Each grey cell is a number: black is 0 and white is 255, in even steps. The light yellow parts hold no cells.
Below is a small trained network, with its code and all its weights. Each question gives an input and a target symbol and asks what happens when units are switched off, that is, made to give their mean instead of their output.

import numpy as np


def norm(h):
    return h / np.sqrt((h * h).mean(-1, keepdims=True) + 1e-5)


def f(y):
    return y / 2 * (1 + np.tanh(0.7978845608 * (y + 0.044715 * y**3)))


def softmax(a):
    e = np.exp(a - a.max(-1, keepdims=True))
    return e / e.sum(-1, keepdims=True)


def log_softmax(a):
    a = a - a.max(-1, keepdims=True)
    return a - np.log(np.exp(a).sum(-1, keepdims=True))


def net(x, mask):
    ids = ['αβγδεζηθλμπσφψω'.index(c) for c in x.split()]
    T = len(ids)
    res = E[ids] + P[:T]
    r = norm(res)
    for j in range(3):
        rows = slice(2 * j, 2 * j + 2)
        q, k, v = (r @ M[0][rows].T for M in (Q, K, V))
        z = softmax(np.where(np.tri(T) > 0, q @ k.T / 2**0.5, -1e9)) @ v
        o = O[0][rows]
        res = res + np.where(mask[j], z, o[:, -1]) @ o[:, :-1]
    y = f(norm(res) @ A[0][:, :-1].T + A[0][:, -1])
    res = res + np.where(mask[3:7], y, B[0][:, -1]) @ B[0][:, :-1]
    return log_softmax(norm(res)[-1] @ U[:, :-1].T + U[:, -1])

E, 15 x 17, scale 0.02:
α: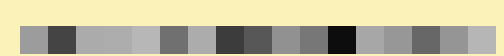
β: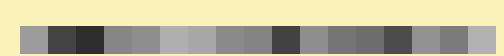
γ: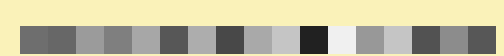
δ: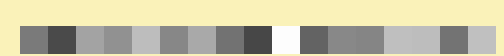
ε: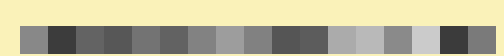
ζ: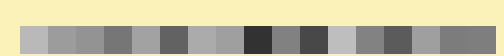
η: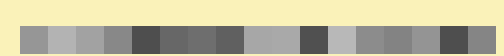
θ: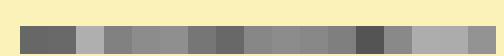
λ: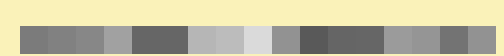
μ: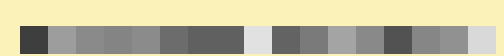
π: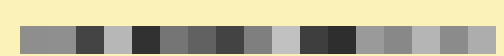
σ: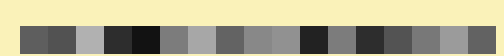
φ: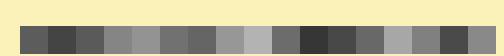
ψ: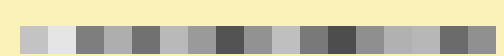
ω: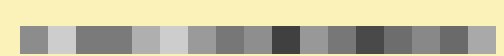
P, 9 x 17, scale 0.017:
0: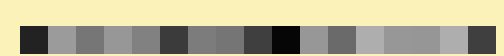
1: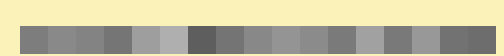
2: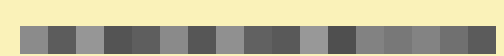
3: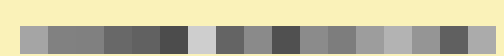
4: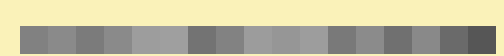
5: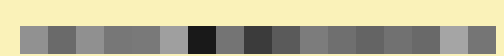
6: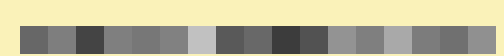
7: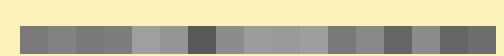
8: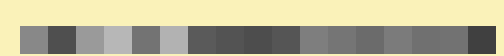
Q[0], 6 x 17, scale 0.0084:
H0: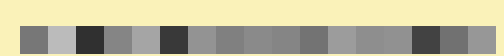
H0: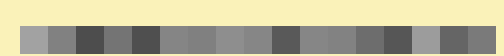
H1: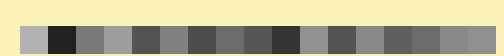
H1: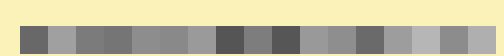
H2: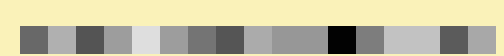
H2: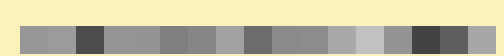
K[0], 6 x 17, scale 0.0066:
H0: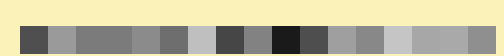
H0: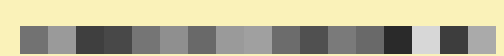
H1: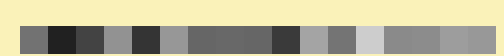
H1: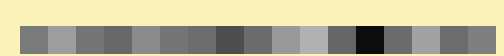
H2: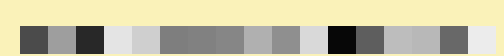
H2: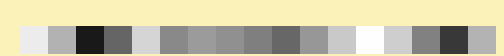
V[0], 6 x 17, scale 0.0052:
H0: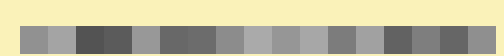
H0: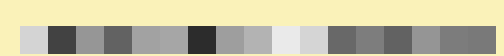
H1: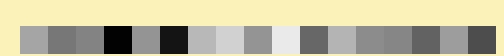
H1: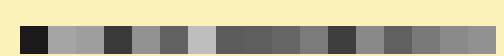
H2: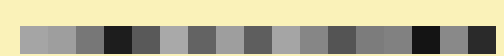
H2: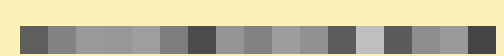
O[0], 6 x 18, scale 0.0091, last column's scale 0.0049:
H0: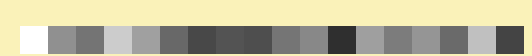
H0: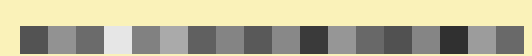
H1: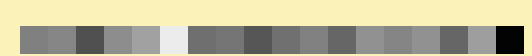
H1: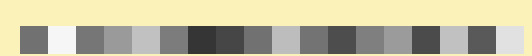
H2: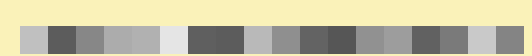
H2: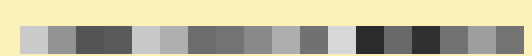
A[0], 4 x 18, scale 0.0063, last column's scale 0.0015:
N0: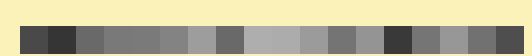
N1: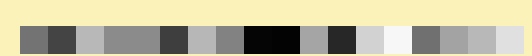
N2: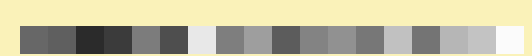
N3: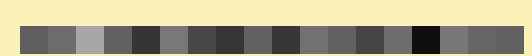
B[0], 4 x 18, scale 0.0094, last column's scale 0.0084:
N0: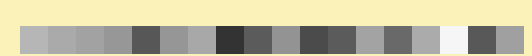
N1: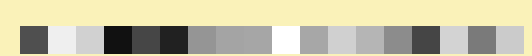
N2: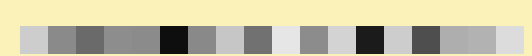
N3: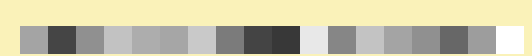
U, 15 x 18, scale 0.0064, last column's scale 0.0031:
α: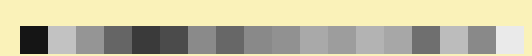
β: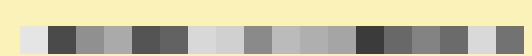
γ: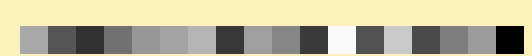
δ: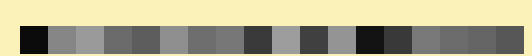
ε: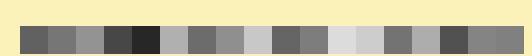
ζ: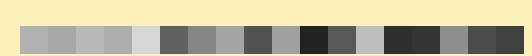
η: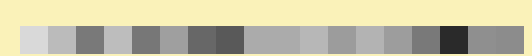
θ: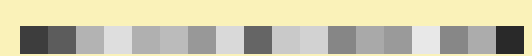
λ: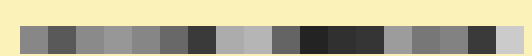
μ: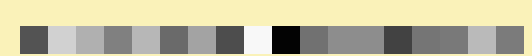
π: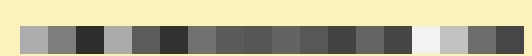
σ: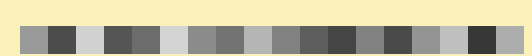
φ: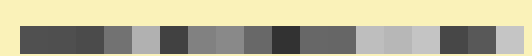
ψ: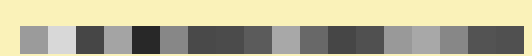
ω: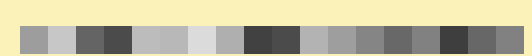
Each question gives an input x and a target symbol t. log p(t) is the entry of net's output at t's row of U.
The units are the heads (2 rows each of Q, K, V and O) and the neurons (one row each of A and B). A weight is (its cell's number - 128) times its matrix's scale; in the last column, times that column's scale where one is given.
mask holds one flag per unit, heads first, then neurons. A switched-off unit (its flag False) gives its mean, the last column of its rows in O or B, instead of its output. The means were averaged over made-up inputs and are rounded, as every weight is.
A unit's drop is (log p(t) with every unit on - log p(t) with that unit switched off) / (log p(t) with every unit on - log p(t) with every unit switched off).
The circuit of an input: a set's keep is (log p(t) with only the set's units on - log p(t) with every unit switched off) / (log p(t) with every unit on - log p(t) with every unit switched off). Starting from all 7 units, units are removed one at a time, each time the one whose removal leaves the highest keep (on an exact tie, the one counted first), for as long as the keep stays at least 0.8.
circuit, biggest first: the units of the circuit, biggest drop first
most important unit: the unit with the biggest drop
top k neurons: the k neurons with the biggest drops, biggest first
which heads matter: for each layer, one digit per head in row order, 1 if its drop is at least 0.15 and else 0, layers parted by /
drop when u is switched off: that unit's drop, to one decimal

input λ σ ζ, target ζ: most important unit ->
H2
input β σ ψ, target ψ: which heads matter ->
000
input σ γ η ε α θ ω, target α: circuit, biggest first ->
H0; N1
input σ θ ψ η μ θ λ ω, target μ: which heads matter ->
010
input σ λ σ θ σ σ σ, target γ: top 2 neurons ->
N2; N1
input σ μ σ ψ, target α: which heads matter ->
001
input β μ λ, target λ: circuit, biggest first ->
N1; N3; N2
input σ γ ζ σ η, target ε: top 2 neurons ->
N2; N3
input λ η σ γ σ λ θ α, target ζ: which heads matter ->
101
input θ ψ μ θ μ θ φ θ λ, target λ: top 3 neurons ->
N1; N2; N3
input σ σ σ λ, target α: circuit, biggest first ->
H2; N1
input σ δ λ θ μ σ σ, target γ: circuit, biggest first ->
H2; N1
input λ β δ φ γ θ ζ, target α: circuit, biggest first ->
N1; H2
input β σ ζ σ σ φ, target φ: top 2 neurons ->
N3; N2
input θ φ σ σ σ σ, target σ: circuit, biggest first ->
H2
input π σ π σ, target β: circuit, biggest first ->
N2; N3
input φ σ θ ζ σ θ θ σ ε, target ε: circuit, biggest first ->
H1; N2; H2; N1
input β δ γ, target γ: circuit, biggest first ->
H1; N1
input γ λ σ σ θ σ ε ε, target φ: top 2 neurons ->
N1; N2
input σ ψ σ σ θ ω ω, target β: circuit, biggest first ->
N2
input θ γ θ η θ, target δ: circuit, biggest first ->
H0; N3
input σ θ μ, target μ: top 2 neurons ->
N2; N1
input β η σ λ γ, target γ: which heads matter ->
010
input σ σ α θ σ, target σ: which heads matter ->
000
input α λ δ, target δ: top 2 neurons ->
N3; N2
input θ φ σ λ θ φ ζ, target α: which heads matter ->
001
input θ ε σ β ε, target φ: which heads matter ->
100
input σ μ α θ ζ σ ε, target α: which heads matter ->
000
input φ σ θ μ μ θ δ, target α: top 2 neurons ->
N1; N3
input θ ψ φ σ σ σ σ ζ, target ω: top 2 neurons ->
N2; N1
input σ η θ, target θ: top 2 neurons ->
N3; N0
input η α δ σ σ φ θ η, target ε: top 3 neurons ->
N2; N1; N3
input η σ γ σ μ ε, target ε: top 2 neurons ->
N2; N1
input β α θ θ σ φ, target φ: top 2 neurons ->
N3; N2
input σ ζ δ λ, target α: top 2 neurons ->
N1; N3
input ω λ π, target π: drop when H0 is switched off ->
0.1
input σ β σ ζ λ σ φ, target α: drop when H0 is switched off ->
0.2
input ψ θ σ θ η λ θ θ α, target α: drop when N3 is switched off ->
-0.1
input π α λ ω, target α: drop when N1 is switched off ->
0.4
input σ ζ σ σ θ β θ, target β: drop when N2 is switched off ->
0.7
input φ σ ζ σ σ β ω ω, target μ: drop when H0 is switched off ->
0.0
